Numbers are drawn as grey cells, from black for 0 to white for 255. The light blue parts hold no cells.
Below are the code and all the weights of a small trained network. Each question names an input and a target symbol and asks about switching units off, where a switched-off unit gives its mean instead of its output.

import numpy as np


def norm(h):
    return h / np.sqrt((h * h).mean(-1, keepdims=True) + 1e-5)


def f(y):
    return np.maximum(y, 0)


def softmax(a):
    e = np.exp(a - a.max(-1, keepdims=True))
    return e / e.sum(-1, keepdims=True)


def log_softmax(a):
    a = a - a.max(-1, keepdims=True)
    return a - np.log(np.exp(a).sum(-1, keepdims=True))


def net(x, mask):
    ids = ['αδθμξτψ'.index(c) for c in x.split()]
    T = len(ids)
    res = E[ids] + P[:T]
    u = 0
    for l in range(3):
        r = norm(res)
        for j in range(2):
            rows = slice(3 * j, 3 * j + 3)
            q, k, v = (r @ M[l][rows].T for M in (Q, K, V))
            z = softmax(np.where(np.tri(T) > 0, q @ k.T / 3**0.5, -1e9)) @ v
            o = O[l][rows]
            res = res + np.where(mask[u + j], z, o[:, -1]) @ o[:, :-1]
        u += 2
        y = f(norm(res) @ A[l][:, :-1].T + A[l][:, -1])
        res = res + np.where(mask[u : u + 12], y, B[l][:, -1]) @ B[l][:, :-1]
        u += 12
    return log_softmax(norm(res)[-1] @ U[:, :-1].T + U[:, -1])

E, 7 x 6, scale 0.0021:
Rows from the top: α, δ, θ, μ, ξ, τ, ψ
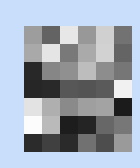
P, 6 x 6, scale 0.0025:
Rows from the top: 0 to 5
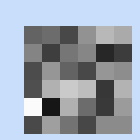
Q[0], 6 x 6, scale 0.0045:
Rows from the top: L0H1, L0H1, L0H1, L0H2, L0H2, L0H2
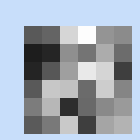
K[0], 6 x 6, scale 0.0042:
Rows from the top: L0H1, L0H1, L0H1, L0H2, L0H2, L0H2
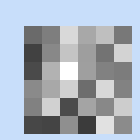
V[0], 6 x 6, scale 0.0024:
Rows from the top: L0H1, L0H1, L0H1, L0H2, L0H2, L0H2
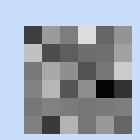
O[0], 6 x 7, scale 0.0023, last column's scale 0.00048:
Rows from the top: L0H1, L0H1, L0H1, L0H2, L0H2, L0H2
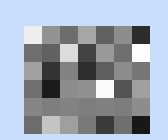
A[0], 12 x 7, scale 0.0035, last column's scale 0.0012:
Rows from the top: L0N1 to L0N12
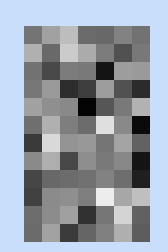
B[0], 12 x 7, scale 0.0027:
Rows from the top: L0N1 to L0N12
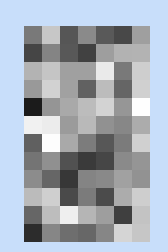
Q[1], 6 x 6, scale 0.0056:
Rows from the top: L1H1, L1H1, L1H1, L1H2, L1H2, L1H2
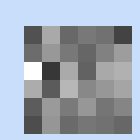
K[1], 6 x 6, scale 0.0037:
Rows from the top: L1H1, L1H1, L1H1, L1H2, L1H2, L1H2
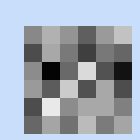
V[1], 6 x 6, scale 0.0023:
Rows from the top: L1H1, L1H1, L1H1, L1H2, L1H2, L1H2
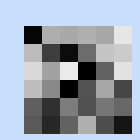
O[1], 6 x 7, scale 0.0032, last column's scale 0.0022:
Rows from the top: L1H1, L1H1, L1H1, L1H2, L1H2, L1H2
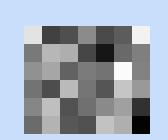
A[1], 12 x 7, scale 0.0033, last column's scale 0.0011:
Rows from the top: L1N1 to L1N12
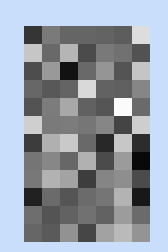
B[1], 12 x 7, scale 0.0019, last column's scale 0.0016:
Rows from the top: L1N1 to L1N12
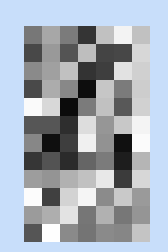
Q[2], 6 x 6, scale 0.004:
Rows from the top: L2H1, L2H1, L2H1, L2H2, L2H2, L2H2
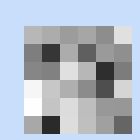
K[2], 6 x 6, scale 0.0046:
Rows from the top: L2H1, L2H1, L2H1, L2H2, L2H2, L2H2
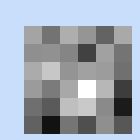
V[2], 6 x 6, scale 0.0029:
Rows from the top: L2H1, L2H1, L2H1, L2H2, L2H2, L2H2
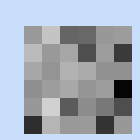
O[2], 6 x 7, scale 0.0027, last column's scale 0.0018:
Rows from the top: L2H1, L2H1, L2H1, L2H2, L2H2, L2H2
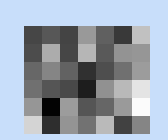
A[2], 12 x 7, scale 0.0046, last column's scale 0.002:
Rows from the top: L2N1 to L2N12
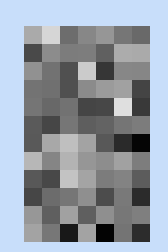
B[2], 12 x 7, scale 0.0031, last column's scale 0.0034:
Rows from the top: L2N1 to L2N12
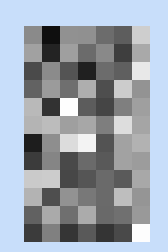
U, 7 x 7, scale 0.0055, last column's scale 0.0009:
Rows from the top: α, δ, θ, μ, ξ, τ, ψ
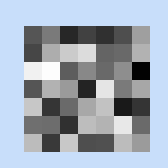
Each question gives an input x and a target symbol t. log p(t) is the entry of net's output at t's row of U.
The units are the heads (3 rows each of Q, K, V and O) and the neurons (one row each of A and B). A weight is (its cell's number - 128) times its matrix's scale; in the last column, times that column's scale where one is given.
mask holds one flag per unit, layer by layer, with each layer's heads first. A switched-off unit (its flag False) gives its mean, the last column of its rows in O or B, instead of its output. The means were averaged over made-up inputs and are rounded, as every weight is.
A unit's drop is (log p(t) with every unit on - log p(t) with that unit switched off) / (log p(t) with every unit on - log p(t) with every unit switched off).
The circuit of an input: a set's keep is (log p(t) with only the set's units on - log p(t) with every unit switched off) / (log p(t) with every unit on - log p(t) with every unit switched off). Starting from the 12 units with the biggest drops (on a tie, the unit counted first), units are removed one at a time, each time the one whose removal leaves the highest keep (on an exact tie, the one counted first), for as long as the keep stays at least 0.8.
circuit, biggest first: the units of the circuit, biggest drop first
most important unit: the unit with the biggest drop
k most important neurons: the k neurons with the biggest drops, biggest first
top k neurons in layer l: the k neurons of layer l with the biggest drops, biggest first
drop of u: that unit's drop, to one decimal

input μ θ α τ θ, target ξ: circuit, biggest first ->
L1H1; L0N3; L1H2
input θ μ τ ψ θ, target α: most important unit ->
L0N5
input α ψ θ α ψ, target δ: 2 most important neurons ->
L0N5; L2N7
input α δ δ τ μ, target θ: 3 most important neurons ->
L2N9; L0N3; L2N12
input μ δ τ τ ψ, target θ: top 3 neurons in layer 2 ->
L2N9; L2N6; L2N1
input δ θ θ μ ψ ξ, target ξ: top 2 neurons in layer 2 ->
L2N1; L2N12
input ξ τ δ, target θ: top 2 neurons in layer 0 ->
L0N10; L0N6
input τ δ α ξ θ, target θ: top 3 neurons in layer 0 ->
L0N3; L0N5; L0N11
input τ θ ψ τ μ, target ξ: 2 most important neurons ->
L0N3; L2N9
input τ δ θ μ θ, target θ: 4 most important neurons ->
L2N9; L0N3; L0N5; L2N12
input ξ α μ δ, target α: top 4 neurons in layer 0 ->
L0N5; L0N11; L0N3; L0N4
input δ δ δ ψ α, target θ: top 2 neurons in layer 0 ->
L0N5; L0N2
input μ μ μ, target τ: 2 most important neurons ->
L0N12; L0N6
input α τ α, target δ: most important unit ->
L0H2
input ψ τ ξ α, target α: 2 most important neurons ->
L1N7; L0N5
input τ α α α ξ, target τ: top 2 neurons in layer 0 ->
L0N5; L0N12
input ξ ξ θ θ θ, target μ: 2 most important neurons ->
L0N3; L0N5
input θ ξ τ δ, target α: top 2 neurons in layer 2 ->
L2N3; L2N12
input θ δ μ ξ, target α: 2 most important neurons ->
L0N5; L0N11
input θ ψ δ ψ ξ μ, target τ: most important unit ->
L0N11
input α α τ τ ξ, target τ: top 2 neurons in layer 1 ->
L1N6; L1N3
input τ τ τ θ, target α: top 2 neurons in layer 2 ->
L2N3; L2N12
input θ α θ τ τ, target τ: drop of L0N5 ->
0.7
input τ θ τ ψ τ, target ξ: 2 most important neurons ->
L0N5; L2N12
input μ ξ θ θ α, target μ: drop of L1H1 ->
1.1
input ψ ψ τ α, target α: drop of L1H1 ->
0.2
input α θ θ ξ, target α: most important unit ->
L0N5
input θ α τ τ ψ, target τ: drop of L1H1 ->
0.2
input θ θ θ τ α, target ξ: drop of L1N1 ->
0.0
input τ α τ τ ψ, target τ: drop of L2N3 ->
0.1
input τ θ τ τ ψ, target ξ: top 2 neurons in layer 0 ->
L0N3; L0N5
